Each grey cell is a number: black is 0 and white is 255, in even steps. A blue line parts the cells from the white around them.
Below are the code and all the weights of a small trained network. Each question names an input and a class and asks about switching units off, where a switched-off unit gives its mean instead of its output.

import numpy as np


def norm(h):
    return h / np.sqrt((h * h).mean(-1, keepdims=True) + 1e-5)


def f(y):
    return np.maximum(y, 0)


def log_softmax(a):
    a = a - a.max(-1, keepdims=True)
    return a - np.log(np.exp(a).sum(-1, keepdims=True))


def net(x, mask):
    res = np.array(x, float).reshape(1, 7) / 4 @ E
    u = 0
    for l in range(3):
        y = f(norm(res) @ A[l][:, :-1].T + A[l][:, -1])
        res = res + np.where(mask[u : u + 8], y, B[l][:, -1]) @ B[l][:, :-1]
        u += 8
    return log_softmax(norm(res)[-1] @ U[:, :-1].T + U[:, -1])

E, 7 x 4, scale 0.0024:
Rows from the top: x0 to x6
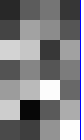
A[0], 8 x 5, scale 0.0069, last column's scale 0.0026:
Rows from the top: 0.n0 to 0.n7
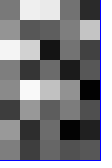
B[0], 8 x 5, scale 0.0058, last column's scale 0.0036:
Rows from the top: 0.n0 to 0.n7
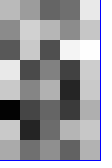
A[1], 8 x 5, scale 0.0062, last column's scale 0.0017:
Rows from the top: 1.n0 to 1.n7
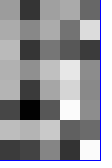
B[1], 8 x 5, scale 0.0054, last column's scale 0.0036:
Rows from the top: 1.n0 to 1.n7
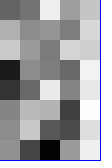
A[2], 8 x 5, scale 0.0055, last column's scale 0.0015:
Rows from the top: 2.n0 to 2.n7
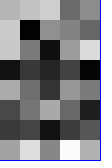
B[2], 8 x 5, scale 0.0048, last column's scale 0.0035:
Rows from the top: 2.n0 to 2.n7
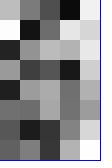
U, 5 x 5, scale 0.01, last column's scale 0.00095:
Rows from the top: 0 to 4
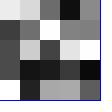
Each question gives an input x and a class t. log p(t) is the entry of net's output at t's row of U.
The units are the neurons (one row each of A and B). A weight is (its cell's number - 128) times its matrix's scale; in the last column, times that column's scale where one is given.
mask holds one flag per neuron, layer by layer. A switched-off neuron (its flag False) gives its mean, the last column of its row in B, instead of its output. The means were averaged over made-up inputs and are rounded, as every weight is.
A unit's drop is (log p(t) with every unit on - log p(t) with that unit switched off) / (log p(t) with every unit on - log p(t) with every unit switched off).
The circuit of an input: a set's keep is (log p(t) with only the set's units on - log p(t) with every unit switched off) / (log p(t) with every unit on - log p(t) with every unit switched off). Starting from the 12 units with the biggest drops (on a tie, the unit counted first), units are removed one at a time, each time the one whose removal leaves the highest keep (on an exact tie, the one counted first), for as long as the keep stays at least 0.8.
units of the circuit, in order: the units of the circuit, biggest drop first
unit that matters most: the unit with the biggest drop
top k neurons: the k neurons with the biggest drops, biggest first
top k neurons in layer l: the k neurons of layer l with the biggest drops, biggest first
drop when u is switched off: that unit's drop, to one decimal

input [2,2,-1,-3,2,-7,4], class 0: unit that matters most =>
0.n0
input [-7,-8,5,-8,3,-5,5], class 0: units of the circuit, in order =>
[0.n4, 1.n6]
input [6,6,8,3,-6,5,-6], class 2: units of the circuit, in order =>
[0.n2, 2.n2]
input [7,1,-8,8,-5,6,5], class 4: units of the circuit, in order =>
[2.n1, 0.n3, 1.n3]
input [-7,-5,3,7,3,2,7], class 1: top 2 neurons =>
[1.n4, 0.n2]
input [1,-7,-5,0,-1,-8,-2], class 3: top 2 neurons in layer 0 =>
[0.n5, 0.n1]
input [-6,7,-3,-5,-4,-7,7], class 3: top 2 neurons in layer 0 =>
[0.n2, 0.n5]
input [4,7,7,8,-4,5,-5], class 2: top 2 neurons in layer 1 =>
[1.n3, 1.n7]
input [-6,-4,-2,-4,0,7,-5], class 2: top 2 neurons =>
[0.n2, 2.n7]
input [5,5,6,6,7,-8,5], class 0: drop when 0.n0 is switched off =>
0.2
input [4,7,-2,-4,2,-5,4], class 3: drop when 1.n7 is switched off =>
0.1
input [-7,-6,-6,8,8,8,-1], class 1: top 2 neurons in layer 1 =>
[1.n3, 1.n4]
